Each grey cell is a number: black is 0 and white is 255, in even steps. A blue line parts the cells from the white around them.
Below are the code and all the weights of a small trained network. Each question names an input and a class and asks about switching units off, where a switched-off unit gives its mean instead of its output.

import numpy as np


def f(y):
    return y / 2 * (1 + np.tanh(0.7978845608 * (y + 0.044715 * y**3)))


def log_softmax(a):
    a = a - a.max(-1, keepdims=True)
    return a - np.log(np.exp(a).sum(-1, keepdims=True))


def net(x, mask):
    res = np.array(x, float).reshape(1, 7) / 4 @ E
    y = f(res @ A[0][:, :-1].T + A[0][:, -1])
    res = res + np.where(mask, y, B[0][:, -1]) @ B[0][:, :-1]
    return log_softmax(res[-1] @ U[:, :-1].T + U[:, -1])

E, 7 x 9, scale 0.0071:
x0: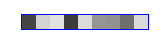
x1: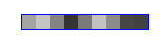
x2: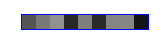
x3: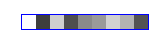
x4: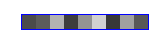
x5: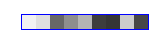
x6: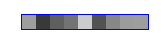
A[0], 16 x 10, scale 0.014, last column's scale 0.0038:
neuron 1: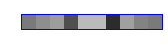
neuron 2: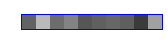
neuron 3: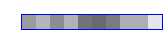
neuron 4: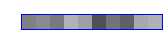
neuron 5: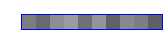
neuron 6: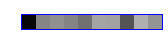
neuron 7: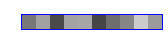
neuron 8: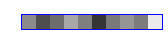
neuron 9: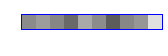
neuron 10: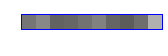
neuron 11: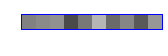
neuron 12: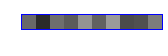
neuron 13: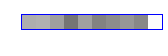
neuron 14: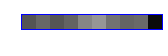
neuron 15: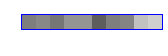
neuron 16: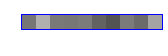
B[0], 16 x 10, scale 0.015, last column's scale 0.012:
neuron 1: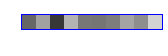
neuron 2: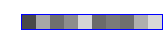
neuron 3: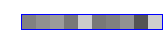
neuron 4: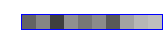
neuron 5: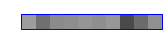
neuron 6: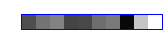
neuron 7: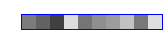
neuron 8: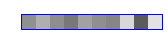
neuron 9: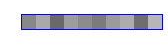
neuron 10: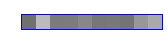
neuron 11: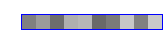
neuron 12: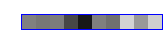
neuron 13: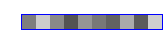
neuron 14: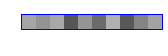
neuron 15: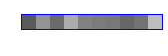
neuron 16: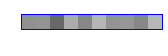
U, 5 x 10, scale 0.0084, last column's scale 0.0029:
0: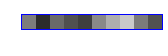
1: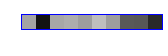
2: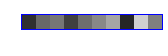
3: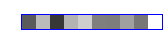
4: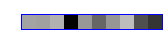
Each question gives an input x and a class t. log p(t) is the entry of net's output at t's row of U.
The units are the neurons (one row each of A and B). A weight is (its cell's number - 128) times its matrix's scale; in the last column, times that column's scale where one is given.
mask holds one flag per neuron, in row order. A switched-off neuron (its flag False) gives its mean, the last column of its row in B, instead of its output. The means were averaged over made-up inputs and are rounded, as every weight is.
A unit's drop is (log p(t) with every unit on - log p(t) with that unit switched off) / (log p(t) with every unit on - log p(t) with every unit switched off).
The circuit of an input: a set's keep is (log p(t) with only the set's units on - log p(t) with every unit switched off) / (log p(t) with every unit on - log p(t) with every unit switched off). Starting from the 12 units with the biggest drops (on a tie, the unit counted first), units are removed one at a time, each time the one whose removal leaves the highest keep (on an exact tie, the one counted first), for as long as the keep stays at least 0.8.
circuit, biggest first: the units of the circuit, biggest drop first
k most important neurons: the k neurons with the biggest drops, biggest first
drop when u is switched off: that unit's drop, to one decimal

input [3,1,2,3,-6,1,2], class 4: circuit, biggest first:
(neuron 1; neuron 2)
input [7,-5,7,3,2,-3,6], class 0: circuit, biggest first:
(neuron 12)
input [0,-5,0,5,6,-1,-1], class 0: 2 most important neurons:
(neuron 2; neuron 3)
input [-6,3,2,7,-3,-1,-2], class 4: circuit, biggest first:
(neuron 7; neuron 1)
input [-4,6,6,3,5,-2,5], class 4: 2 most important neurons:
(neuron 7; neuron 14)
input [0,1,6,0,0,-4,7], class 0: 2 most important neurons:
(neuron 12; neuron 13)
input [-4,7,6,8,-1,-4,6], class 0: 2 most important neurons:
(neuron 12; neuron 3)
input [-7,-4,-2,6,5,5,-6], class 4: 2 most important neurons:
(neuron 7; neuron 1)
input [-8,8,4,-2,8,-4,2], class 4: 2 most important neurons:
(neuron 12; neuron 14)
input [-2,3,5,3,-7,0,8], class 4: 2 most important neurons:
(neuron 8; neuron 7)
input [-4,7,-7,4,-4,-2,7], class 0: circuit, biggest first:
(neuron 2; neuron 11)
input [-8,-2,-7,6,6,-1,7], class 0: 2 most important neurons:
(neuron 13; neuron 3)
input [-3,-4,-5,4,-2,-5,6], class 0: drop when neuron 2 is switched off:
0.2
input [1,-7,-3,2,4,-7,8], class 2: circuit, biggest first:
(neuron 6)
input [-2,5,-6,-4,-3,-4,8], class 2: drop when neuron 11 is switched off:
0.2
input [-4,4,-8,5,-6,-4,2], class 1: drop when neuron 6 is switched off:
0.2
